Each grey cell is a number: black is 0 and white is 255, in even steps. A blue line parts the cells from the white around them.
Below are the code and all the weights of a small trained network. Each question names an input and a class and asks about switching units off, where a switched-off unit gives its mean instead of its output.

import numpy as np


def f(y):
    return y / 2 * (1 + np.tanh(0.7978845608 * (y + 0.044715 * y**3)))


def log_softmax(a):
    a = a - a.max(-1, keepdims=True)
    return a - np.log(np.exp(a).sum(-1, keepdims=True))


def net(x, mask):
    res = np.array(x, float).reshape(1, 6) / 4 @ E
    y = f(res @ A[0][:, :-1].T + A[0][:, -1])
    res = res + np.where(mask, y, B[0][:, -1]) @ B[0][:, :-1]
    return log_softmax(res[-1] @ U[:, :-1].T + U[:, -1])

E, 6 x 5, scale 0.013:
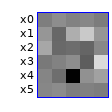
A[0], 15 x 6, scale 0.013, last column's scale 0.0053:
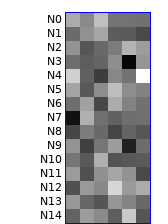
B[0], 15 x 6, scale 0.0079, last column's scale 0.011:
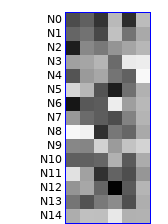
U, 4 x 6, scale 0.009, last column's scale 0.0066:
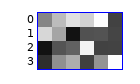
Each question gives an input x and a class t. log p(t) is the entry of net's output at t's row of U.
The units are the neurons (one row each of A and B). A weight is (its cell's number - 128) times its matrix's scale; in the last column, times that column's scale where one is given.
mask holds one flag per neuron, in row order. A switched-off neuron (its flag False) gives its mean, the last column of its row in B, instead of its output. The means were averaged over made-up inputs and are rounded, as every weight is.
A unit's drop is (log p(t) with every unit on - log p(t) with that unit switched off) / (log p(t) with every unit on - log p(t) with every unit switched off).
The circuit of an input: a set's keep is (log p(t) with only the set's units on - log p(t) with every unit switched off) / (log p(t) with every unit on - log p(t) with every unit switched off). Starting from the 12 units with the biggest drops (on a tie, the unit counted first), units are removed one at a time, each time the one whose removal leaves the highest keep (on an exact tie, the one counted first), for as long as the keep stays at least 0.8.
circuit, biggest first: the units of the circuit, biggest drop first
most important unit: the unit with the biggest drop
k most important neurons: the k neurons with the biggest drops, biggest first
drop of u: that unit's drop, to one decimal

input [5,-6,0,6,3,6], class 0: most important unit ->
N14
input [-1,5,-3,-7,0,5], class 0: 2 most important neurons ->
N9, N3
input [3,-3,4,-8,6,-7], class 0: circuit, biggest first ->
N3, N9
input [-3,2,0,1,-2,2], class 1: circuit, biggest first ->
N9, N6
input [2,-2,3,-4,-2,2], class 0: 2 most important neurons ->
N3, N12
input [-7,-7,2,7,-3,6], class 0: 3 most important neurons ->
N14, N12, N5
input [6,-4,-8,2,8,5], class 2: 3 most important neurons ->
N6, N5, N3
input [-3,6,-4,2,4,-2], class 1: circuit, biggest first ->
N5, N12
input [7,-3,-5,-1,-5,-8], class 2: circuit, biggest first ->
N1, N10
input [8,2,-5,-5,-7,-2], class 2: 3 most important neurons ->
N0, N1, N10
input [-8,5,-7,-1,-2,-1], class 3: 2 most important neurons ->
N8, N7
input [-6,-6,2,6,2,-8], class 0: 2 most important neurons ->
N14, N12
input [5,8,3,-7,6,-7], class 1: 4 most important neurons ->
N5, N11, N12, N14
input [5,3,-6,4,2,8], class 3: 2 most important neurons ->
N12, N3
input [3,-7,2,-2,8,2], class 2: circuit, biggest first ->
N6
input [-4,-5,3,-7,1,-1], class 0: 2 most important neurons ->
N3, N9
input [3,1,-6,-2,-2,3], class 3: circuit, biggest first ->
N12, N14
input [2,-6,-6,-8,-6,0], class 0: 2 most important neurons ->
N3, N9
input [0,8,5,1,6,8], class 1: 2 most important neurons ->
N5, N11
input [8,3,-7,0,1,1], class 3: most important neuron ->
N8
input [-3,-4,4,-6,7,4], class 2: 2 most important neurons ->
N6, N13
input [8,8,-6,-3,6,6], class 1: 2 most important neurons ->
N12, N5
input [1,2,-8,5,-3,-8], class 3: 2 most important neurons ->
N12, N3
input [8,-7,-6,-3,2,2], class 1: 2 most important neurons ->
N8, N7
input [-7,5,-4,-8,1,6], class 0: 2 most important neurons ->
N9, N3
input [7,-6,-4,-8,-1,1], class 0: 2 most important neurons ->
N3, N9
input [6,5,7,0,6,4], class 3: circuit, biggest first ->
N4
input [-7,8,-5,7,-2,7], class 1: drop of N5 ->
0.2
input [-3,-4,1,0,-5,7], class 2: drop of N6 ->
-0.1
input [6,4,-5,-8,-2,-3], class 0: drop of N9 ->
0.3
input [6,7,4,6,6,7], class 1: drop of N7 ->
-0.1
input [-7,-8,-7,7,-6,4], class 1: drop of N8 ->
0.4
